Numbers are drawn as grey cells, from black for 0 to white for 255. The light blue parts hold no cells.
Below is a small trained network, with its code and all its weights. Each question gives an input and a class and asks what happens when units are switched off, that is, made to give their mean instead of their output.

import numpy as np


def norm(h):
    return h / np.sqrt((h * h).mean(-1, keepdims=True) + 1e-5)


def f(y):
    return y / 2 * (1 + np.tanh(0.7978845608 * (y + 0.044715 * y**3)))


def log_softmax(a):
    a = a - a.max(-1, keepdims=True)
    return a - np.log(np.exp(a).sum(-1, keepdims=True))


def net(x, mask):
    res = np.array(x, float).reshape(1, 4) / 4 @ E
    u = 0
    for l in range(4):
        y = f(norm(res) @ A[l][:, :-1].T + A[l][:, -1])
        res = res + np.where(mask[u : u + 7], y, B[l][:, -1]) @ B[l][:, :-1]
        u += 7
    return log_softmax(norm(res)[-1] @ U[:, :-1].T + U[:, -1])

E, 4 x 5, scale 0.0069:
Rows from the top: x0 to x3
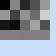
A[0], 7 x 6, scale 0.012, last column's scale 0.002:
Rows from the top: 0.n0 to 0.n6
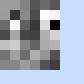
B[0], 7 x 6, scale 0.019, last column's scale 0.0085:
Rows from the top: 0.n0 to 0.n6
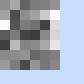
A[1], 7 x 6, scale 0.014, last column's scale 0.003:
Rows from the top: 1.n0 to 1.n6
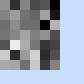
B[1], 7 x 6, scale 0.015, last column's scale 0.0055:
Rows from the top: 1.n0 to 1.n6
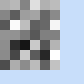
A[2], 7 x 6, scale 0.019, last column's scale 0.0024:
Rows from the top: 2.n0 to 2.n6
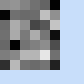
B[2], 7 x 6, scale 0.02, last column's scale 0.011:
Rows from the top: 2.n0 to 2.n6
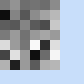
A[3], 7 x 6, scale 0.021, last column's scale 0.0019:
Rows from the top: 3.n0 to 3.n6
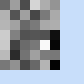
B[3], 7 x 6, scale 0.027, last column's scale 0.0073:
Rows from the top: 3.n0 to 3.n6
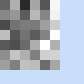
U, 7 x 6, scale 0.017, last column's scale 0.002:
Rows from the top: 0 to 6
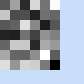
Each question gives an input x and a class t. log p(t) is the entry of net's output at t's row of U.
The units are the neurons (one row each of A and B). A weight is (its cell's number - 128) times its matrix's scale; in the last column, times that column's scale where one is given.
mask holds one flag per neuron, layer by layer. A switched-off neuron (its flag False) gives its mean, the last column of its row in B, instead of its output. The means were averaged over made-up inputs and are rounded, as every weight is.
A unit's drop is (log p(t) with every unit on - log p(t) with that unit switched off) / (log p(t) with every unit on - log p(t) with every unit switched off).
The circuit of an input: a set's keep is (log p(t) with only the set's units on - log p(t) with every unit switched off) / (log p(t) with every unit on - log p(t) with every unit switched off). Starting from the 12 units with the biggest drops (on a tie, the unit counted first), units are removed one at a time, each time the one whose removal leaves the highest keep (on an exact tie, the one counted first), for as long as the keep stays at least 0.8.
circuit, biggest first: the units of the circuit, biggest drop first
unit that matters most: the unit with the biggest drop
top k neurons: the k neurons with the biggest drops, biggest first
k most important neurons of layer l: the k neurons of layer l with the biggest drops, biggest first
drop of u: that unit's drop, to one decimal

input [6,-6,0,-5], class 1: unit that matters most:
0.n1
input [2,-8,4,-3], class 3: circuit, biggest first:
(0.n2, 2.n6)
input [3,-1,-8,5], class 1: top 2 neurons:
(0.n2, 0.n1)
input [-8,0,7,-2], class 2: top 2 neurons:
(0.n1, 1.n5)
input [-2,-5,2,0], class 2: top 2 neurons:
(0.n4, 0.n1)
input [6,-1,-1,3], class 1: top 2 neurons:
(0.n1, 0.n2)
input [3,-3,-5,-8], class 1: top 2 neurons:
(0.n2, 0.n1)
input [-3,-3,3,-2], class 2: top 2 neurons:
(0.n4, 0.n1)
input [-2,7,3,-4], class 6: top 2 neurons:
(0.n4, 2.n4)
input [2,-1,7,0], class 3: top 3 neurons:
(0.n1, 0.n2, 2.n1)
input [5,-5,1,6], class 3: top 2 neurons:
(0.n1, 0.n3)
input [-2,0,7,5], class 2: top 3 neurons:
(0.n4, 0.n3, 0.n1)
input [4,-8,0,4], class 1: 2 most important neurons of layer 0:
(0.n1, 0.n4)
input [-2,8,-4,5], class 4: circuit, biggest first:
(2.n5)
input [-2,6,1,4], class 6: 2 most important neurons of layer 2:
(2.n4, 2.n5)
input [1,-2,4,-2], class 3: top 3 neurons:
(0.n1, 0.n2, 0.n4)
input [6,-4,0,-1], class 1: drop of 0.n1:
0.9
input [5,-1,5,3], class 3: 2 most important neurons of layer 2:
(2.n1, 2.n6)
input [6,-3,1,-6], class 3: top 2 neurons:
(0.n1, 0.n3)
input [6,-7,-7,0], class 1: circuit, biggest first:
(0.n2)
